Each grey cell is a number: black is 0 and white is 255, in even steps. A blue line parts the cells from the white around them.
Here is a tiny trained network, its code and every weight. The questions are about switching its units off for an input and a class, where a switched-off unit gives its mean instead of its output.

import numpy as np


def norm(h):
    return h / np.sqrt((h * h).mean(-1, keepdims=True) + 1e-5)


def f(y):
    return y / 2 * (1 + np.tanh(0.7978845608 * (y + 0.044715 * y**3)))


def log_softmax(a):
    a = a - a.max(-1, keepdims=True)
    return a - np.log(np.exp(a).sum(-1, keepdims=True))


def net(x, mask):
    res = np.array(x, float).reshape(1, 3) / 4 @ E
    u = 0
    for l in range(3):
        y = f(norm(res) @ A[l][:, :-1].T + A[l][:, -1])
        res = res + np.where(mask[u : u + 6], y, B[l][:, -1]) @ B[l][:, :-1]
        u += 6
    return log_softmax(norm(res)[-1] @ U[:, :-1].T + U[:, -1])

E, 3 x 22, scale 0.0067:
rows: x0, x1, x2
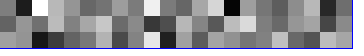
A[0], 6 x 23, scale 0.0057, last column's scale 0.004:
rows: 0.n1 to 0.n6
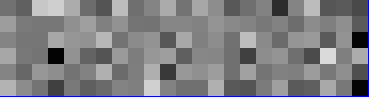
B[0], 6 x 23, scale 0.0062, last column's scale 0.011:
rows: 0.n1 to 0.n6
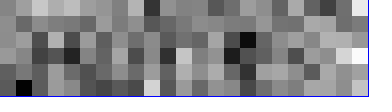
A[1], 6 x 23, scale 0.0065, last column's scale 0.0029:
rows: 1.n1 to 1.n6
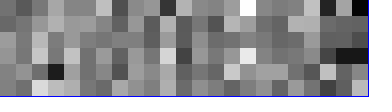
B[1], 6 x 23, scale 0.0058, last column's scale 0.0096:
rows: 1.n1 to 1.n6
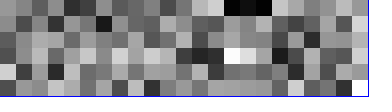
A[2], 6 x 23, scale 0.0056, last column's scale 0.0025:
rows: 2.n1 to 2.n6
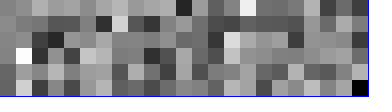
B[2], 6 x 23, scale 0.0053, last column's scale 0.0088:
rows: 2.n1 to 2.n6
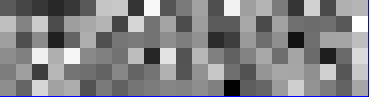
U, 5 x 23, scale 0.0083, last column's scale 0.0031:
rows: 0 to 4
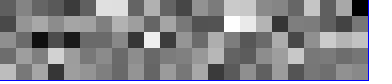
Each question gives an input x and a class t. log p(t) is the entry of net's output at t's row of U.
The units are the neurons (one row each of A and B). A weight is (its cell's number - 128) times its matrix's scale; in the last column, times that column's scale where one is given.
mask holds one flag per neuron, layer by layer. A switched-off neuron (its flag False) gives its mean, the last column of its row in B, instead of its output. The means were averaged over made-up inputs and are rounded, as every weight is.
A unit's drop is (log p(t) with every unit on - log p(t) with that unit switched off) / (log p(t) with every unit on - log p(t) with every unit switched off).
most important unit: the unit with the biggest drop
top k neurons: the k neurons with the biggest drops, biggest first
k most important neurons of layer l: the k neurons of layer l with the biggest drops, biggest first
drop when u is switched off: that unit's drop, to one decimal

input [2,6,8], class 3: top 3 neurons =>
(0.n6; 0.n4; 0.n3)
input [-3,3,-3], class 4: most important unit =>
0.n1
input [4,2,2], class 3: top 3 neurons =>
(0.n4; 0.n6; 0.n1)
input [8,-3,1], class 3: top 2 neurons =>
(0.n5; 2.n5)
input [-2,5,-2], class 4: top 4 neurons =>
(0.n1; 1.n6; 1.n2; 0.n4)
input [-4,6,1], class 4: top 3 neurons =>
(0.n4; 1.n6; 1.n5)
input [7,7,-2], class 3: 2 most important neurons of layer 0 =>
(0.n3; 0.n5)
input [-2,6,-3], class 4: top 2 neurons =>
(0.n1; 1.n2)
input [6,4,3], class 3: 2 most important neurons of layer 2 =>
(2.n1; 2.n3)
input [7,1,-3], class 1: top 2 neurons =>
(0.n4; 1.n4)
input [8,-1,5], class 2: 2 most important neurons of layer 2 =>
(2.n4; 2.n2)
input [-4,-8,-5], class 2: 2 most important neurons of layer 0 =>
(0.n4; 0.n1)
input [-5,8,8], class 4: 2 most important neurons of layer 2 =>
(2.n4; 2.n3)
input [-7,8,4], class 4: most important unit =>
1.n5
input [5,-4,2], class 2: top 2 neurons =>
(0.n6; 2.n4)
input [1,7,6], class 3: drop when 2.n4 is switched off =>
0.3
